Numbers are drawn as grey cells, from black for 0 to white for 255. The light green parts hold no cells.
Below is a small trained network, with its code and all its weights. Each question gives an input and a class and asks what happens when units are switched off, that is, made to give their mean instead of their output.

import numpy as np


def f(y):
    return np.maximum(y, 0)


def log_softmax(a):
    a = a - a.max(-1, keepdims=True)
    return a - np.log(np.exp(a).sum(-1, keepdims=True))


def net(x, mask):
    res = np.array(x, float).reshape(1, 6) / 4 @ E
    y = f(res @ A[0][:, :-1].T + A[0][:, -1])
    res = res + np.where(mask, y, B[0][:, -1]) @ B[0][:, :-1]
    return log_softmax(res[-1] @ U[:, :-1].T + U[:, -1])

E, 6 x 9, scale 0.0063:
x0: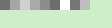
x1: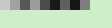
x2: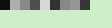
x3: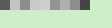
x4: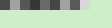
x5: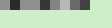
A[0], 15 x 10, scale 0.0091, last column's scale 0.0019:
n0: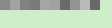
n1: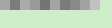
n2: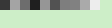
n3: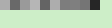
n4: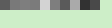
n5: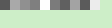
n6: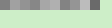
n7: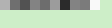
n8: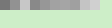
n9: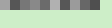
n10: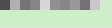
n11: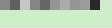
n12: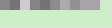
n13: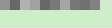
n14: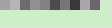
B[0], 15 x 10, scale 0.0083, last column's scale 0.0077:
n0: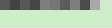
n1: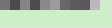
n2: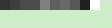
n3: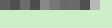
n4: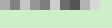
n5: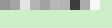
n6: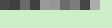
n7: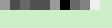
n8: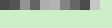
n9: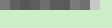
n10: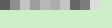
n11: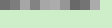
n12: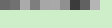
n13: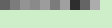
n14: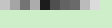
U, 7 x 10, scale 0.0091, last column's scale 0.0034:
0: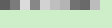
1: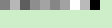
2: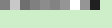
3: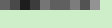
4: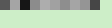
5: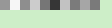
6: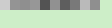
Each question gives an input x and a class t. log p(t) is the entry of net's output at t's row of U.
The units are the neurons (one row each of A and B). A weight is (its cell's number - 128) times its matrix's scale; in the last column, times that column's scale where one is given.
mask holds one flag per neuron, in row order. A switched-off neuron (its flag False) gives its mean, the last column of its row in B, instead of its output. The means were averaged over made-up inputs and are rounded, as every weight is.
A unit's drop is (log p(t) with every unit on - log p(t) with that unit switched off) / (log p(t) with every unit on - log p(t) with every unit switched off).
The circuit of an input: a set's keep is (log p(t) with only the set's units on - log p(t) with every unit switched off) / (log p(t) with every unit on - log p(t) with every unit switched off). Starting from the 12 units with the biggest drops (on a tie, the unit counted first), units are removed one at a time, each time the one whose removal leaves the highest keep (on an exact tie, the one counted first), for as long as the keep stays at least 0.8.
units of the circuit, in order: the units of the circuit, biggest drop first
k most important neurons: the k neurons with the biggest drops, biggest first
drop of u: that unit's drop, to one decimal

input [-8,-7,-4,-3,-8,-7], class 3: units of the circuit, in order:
(n9)
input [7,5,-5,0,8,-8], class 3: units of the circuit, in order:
(n2 n5)
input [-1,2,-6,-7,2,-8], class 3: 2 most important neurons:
(n5 n0)
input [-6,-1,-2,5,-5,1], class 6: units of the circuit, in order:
(n2 n7 n8)
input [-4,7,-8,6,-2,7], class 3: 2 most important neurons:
(n3 n5)
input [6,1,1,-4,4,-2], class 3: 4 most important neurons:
(n5 n2 n10 n4)
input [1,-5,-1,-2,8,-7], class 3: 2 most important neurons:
(n2 n0)
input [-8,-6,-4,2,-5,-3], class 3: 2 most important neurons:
(n9 n7)
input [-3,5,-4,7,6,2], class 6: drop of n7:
-0.1
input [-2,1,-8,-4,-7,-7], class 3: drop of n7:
0.0
